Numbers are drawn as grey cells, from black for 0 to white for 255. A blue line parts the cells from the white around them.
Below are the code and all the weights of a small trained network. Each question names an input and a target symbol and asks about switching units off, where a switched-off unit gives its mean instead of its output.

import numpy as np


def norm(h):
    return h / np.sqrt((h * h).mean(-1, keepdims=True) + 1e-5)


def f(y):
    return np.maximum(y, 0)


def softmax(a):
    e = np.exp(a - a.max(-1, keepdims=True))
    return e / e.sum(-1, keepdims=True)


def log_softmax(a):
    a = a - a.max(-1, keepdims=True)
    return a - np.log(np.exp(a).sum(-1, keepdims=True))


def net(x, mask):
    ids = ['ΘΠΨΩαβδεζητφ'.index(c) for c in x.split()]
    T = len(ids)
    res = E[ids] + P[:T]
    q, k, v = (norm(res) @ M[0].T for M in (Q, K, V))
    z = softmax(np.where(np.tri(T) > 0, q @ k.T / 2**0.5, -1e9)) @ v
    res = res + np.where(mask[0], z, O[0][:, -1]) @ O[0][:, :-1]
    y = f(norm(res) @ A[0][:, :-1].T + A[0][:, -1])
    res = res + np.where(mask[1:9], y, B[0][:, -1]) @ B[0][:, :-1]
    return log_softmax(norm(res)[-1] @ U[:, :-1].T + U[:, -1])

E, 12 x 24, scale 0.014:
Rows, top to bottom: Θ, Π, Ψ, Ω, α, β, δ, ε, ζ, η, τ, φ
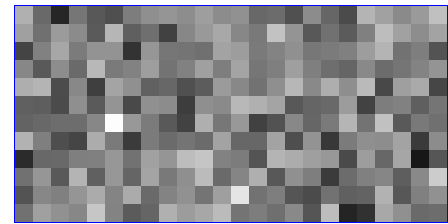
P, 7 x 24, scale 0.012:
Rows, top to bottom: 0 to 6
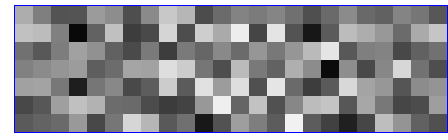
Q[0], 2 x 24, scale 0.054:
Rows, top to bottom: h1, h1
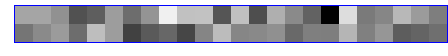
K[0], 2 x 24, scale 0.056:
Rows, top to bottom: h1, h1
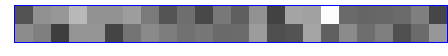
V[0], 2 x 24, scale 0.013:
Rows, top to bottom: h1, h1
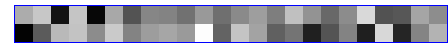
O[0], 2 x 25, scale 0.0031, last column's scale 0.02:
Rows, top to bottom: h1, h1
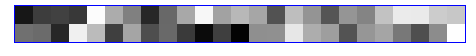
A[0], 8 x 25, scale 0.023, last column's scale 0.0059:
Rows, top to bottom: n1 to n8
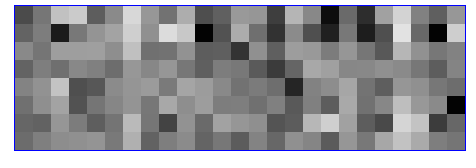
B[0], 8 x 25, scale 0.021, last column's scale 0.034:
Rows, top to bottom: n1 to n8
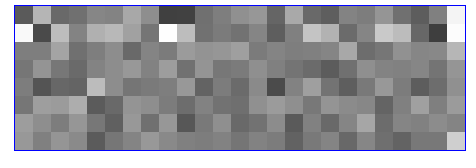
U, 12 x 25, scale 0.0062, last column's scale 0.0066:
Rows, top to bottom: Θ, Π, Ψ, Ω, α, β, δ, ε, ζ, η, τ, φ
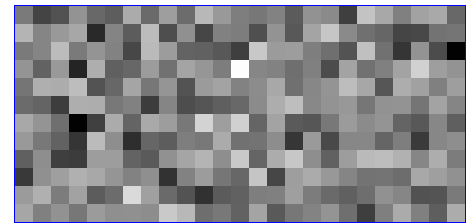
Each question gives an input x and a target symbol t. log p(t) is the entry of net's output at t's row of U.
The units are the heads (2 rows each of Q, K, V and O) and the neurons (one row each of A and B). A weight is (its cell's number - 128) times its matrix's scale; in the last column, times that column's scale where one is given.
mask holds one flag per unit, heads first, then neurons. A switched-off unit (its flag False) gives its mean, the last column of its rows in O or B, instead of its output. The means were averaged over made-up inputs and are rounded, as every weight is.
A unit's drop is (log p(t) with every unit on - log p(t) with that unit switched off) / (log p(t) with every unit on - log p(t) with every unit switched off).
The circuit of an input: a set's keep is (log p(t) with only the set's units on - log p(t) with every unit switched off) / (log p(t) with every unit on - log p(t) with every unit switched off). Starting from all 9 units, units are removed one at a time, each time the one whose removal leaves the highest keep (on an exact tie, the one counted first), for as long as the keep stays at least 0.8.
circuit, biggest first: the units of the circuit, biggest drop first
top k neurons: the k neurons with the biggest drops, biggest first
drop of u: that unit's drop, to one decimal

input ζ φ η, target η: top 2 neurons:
[n2; n8]
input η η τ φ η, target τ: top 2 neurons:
[n2; n3]
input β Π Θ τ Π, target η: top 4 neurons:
[n2; n6; n5; n8]
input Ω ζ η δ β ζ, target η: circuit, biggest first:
[n2]
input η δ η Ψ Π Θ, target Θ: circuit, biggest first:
[n1; n2]
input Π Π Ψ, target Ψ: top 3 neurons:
[n2; n1; n4]
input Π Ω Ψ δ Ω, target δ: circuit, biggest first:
[n2; n1]
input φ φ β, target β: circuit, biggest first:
[n8; n2; n1]
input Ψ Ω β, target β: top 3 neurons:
[n2; n8; n1]
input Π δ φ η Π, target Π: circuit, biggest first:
[h1; n1; n2]
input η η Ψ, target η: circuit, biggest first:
[n2; h1]
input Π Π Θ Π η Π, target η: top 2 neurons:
[n2; n3]
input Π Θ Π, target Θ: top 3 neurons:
[n1; n2; n3]
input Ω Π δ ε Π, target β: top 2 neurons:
[n2; n8]
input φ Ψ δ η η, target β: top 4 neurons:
[n2; n8; n1; n3]
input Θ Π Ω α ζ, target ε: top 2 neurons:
[n2; n5]
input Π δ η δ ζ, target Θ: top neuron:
[n1]
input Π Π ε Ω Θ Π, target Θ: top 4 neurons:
[n1; n2; n3; n6]
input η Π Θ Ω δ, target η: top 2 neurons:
[n2; n6]
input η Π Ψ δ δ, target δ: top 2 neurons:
[n2; n1]
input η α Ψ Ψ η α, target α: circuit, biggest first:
[n2; n1]
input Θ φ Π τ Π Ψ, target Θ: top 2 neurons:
[n7; n1]
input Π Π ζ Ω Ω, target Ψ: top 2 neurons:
[n2; n6]
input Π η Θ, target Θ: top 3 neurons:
[n1; n2; n8]
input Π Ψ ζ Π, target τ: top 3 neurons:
[n1; n6; n3]
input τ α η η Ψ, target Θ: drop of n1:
0.8
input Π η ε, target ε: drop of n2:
1.0
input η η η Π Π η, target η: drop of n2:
1.0
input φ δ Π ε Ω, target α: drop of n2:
0.7
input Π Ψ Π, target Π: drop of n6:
0.0
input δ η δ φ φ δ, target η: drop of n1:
0.1
